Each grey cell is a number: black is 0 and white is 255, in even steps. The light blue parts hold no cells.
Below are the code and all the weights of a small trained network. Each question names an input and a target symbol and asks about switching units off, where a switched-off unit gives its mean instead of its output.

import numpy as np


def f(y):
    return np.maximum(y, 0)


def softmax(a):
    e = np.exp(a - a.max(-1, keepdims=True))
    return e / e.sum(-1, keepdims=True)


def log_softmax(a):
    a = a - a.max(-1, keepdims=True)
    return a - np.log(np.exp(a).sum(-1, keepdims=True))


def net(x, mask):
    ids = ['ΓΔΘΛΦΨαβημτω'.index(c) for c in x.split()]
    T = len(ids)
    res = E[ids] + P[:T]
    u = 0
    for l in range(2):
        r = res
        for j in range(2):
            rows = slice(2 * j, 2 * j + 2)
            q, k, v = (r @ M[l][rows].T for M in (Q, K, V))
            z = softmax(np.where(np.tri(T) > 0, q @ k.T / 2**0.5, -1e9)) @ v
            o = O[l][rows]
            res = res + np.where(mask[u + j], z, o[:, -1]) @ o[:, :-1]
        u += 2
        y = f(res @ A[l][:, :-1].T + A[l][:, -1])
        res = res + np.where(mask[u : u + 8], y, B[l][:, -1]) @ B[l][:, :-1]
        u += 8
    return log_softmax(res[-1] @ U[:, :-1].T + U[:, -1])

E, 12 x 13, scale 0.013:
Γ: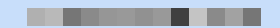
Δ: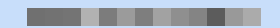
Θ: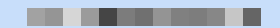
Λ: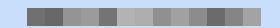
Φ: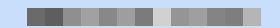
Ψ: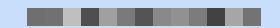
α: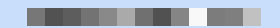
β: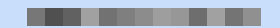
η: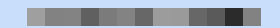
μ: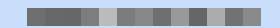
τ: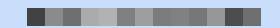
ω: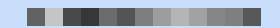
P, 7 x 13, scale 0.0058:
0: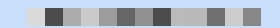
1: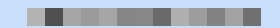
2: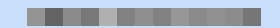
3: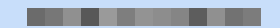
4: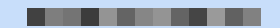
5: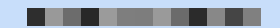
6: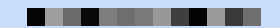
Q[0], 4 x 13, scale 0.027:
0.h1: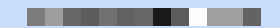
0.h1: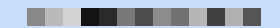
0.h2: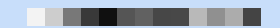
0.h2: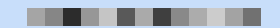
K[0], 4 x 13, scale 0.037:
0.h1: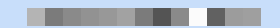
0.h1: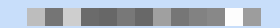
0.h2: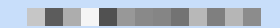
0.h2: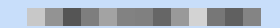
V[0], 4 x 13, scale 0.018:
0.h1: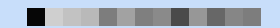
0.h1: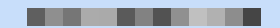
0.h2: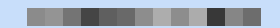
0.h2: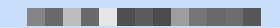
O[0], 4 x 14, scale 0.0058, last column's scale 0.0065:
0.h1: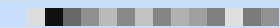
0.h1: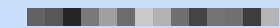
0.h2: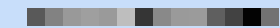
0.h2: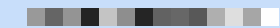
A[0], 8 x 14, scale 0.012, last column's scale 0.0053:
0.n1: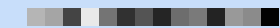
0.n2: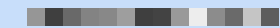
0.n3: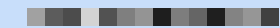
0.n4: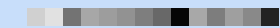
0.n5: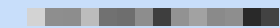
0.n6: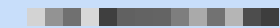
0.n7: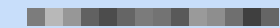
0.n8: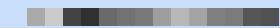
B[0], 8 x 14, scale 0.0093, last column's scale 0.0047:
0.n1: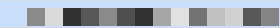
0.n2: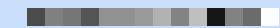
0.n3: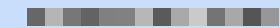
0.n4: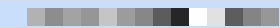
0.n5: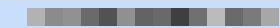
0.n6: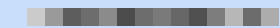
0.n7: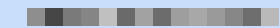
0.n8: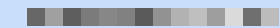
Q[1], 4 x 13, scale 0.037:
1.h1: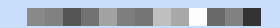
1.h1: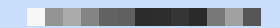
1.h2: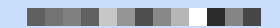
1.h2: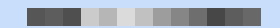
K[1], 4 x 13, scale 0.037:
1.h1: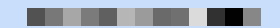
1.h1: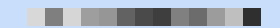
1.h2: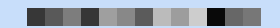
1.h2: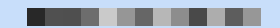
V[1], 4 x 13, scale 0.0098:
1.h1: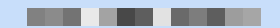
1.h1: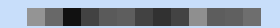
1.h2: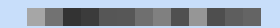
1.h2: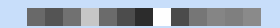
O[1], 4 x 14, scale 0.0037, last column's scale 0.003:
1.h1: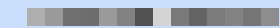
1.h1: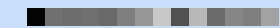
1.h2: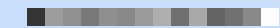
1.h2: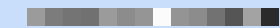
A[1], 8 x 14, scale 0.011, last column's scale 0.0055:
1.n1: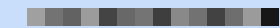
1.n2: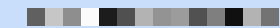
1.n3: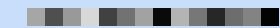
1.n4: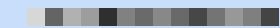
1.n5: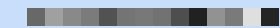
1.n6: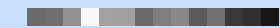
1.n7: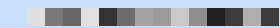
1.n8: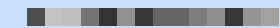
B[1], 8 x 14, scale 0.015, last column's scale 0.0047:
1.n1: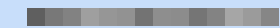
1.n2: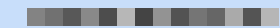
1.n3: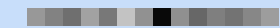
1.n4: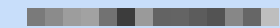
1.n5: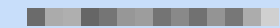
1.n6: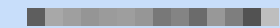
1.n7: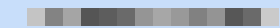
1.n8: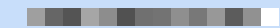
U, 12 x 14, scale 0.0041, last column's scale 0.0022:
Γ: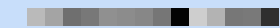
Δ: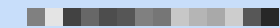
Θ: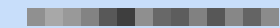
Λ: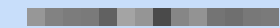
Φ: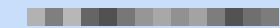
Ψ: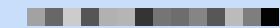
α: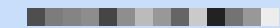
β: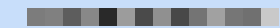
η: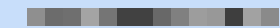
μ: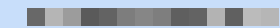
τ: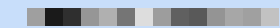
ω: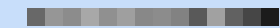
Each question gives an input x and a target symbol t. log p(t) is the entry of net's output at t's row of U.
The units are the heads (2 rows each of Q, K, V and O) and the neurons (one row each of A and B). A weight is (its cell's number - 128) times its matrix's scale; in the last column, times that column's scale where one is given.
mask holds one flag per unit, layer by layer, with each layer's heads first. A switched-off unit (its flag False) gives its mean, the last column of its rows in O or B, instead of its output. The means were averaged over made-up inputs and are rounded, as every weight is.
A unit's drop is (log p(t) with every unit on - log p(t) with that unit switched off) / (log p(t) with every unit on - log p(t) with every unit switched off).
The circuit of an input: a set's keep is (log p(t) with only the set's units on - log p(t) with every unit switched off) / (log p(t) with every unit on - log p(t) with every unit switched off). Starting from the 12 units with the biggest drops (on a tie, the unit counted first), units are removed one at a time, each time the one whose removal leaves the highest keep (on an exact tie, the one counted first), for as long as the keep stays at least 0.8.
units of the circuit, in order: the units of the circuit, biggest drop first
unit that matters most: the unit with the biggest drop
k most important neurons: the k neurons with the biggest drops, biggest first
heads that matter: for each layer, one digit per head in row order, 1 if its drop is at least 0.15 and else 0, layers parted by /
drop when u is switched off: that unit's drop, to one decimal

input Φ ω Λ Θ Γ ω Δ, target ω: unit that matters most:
0.h2
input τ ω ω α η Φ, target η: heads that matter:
10 / 00
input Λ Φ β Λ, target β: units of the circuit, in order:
(1.n2; 0.h1; 0.h2)
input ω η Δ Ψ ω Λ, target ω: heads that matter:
01 / 00
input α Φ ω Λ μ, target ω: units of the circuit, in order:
(0.h2; 1.n6)
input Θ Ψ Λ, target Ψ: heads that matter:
01 / 00
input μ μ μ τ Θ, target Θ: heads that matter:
10 / 00
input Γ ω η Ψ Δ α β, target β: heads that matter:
01 / 00
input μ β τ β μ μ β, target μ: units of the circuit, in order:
(1.n5; 0.h2; 0.h1)
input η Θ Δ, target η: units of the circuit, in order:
(0.h1; 1.n8)
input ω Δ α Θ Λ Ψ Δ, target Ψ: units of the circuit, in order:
(0.h2; 0.h1)
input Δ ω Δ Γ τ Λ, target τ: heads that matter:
10 / 00
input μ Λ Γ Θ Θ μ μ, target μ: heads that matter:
01 / 00
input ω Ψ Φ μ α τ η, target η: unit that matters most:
1.n8
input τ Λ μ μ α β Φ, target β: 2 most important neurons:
(1.n2; 0.n2)
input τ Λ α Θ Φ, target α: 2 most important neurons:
(0.n2; 1.n8)
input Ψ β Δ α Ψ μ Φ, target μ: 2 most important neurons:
(1.n5; 0.n2)
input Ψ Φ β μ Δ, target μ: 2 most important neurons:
(1.n5; 0.n2)
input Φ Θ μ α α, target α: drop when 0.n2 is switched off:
0.4
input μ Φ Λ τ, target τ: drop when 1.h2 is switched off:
0.0
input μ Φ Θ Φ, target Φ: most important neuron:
(1.n7)
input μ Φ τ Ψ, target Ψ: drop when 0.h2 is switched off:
0.5
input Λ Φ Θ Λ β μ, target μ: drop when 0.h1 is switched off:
0.2
